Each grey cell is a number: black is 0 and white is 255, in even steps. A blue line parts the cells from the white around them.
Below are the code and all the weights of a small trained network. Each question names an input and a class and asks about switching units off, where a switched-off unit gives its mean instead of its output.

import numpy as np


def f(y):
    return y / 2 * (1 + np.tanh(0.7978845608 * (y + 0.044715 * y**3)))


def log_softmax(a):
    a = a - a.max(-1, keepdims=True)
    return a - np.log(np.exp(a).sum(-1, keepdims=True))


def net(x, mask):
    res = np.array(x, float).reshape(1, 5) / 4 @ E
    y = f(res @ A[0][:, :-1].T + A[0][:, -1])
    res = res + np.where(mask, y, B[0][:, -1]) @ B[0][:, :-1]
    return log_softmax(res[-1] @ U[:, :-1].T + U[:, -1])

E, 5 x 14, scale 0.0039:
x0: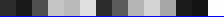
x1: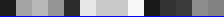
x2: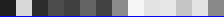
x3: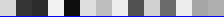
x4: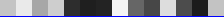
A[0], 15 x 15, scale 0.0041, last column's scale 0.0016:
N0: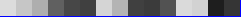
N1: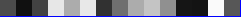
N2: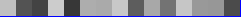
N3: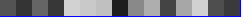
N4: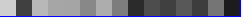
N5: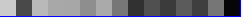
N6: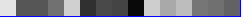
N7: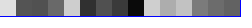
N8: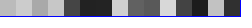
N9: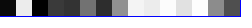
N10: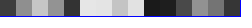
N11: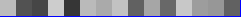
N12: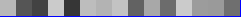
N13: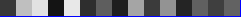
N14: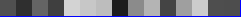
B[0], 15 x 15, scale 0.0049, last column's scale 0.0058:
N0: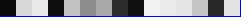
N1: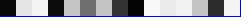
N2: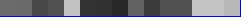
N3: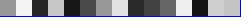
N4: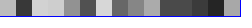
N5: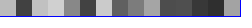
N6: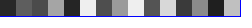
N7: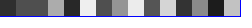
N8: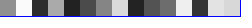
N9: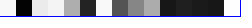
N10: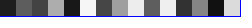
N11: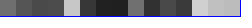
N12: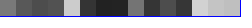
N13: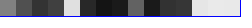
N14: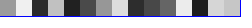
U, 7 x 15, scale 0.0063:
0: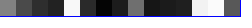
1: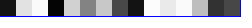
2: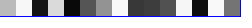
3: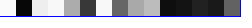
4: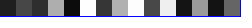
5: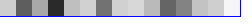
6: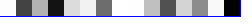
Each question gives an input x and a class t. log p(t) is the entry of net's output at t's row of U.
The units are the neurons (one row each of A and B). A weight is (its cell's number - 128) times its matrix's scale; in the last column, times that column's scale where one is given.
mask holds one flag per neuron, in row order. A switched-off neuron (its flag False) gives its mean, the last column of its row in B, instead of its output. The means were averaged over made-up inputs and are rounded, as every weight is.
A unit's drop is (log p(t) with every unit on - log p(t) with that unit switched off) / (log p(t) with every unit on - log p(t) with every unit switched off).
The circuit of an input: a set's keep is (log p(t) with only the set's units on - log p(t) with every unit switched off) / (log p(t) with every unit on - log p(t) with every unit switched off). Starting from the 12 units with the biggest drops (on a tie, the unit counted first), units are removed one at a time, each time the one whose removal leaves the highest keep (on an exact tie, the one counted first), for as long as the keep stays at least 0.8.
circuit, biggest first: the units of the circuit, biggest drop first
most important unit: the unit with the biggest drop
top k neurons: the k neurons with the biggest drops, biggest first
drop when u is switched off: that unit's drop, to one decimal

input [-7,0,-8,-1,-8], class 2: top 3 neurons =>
(N3, N14, N1)
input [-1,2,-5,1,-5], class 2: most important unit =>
N9
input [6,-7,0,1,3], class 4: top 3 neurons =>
(N6, N7, N0)
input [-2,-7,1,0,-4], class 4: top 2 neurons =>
(N7, N6)
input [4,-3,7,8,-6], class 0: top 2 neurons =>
(N12, N11)
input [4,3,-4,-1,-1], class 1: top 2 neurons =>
(N1, N9)
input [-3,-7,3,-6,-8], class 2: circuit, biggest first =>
(N3, N14)
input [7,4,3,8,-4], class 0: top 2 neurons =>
(N12, N11)
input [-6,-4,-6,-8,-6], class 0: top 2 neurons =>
(N13, N1)
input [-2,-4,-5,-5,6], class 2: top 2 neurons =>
(N8, N9)
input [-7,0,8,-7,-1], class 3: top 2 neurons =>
(N9, N1)
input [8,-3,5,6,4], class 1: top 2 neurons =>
(N1, N13)
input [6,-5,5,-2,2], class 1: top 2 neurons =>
(N1, N10)
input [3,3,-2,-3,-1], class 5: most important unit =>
N0
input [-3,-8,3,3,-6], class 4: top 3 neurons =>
(N7, N6, N8)
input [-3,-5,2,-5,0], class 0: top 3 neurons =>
(N13, N10, N1)
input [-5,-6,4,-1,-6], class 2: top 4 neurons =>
(N3, N14, N1, N10)
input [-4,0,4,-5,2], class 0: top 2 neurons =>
(N13, N1)
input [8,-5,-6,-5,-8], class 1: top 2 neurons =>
(N1, N8)
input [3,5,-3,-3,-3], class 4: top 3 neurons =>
(N10, N9, N0)
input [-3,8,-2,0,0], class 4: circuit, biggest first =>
(N10)
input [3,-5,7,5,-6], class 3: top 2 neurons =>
(N9, N8)
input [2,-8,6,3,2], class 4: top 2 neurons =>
(N6, N7)
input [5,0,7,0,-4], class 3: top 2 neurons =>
(N9, N0)
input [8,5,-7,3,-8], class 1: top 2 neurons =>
(N1, N8)
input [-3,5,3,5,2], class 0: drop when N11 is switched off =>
0.3
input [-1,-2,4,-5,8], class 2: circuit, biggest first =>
(N8)
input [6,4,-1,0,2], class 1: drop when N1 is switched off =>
0.8
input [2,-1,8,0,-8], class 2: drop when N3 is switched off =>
0.7
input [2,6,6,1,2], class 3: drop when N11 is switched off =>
0.0
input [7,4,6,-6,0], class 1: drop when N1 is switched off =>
2.3
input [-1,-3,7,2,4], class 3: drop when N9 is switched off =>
0.8
